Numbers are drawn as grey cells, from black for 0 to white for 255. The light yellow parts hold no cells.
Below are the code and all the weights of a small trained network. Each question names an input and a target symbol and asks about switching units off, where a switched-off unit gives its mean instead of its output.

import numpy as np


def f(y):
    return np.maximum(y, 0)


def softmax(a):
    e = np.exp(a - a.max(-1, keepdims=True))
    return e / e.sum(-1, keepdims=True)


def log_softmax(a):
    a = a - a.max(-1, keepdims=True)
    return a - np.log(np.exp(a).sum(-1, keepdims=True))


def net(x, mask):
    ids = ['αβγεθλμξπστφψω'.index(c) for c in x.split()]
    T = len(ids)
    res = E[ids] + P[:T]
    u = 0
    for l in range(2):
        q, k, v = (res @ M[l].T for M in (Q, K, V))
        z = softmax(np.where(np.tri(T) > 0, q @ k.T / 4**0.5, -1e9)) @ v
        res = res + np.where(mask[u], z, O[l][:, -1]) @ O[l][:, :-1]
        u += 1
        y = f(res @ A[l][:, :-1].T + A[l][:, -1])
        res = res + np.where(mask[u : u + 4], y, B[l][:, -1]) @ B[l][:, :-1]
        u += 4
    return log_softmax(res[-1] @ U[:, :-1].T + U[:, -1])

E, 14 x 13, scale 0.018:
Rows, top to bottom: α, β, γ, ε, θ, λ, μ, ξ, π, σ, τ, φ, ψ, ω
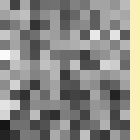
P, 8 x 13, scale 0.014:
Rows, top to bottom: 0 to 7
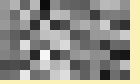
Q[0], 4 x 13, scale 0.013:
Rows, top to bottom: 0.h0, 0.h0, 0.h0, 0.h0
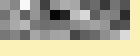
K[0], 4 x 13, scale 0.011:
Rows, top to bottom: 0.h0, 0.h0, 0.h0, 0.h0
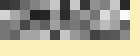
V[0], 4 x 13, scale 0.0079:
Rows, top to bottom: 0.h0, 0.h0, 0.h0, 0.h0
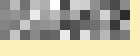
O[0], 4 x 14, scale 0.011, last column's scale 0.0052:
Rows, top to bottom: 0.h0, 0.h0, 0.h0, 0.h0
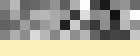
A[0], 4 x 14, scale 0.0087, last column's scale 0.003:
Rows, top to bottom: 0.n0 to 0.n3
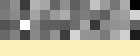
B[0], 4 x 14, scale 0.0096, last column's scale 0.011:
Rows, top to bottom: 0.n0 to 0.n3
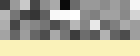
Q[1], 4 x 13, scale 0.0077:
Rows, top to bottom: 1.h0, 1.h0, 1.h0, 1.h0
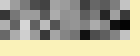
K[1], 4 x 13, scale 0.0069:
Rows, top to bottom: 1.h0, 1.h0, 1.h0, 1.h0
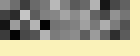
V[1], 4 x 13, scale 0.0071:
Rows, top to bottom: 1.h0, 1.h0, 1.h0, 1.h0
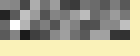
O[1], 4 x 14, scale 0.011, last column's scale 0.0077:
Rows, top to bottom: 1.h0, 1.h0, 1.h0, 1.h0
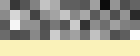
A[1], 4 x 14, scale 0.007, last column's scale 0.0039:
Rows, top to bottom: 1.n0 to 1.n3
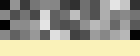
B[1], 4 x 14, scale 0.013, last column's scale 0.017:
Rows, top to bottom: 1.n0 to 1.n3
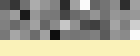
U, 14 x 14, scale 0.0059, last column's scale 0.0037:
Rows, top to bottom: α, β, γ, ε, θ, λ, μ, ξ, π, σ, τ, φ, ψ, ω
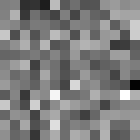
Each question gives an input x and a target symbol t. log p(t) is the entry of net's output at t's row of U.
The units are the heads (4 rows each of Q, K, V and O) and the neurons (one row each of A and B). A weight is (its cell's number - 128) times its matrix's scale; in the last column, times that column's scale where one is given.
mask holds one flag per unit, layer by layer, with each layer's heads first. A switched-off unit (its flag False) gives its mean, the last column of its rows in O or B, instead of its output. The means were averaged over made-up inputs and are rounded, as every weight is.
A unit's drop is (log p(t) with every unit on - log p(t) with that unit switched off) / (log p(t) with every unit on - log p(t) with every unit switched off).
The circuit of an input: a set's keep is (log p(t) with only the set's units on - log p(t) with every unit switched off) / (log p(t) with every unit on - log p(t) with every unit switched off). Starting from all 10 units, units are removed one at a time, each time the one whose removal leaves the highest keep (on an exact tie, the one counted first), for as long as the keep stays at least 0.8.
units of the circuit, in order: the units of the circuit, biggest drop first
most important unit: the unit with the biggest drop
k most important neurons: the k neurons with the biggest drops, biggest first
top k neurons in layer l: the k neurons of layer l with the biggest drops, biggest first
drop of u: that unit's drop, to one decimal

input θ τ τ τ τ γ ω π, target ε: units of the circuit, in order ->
(1.h0)
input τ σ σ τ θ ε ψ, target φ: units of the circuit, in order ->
(0.h0, 0.n0, 1.n2)
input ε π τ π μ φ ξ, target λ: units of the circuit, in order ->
(1.n2, 1.n0, 0.h0, 0.n1)
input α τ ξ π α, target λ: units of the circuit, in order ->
(0.h0, 0.n2)
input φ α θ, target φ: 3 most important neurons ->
(0.n0, 1.n2, 0.n1)
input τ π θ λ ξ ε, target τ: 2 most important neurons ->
(1.n2, 0.n1)
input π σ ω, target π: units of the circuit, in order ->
(0.n2, 0.h0)
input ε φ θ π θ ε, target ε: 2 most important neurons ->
(1.n2, 0.n0)
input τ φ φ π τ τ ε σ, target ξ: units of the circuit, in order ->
(1.h0, 1.n3, 1.n2)
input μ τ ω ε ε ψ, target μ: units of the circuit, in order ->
(1.h0, 0.n0, 0.h0)
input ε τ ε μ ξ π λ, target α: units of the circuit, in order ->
(0.h0, 1.n3)
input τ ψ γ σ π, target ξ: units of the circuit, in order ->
(1.h0, 0.h0, 1.n3)
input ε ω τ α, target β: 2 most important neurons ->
(1.n1, 0.n0)
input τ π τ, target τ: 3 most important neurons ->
(1.n2, 0.n1, 1.n3)
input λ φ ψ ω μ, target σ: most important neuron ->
(1.n3)
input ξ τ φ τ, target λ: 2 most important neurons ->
(1.n2, 1.n0)
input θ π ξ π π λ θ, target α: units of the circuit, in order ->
(0.h0, 0.n3)
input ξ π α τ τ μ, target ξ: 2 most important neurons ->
(0.n3, 0.n1)
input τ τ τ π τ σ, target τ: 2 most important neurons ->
(1.n2, 0.n1)
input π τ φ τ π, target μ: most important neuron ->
(0.n1)
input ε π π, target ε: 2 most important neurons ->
(1.n2, 1.n3)
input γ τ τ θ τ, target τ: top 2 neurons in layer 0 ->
(0.n0, 0.n1)
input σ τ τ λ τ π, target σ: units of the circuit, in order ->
(0.h0, 1.n3, 1.n1)
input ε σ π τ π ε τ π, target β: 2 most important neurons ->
(1.n3, 0.n0)
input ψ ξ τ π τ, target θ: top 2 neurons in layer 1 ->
(1.n3, 1.n2)
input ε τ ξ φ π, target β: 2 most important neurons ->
(1.n3, 1.n0)
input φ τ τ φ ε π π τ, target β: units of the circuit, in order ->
(1.n3, 0.h0)
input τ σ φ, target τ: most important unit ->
1.n2
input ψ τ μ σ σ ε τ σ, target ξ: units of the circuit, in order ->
(0.h0, 1.h0, 1.n3)
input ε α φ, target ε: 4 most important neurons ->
(1.n2, 0.n0, 1.n3, 1.n0)
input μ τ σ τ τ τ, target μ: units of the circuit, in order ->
(1.h0, 0.n0, 0.h0)
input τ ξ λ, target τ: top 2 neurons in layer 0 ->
(0.n1, 0.n3)
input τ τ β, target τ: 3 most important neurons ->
(1.n2, 0.n1, 1.n3)
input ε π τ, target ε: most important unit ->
1.n2
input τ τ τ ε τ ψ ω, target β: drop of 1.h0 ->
0.2
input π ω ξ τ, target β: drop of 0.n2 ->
0.2
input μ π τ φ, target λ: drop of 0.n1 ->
0.1
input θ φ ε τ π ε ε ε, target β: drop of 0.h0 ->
0.8
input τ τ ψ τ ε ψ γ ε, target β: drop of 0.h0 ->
1.0
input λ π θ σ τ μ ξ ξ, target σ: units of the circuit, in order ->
(0.h0)
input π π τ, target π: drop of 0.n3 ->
0.1
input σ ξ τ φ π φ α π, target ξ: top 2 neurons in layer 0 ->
(0.n0, 0.n1)
